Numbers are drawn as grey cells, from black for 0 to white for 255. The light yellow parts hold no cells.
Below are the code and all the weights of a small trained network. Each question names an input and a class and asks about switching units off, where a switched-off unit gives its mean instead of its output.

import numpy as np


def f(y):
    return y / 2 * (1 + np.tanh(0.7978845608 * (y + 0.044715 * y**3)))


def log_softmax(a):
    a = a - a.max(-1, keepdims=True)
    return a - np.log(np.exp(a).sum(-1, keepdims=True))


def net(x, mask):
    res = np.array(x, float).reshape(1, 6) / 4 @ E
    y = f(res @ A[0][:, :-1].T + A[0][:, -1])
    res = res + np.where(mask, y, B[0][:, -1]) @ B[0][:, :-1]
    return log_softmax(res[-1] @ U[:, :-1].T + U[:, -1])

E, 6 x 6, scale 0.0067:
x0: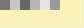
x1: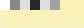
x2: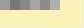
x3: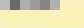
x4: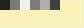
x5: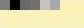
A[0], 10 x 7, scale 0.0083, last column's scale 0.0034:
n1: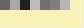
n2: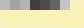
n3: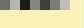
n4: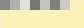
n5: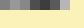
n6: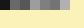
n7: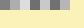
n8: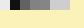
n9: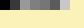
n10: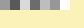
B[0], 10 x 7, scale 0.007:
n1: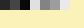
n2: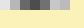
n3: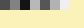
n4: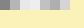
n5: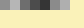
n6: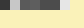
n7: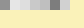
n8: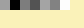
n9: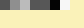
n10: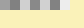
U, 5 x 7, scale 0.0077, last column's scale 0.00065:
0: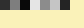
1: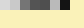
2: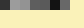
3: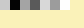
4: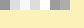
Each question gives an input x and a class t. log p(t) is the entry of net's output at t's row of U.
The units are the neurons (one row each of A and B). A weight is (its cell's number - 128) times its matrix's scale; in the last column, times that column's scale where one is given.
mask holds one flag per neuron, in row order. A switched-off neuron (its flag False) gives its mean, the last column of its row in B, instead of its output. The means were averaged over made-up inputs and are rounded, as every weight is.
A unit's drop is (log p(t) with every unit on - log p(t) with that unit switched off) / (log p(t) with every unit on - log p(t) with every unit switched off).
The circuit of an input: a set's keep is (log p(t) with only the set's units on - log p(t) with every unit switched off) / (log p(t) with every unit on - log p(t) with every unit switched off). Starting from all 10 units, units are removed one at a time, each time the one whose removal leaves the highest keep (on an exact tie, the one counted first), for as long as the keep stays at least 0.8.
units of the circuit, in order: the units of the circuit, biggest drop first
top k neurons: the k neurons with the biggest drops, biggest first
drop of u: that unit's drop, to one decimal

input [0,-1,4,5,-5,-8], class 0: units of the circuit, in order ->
n3, n1
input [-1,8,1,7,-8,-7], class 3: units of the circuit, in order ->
n8
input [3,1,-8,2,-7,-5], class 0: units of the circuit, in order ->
n3, n1
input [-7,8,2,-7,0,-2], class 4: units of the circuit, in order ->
n4, n7
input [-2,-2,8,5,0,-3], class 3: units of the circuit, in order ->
n6, n3, n7
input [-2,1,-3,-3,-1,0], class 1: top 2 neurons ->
n1, n9
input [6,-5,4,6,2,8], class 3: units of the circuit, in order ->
n3, n8
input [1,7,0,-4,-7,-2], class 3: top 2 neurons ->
n8, n6
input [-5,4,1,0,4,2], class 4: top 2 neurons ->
n7, n4
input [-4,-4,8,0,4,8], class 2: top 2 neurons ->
n9, n6
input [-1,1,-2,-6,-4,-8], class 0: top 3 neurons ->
n3, n1, n9
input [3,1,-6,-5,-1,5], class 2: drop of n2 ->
0.2
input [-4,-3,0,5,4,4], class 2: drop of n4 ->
0.1
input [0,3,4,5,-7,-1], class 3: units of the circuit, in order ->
n8
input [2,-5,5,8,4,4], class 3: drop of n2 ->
-0.1
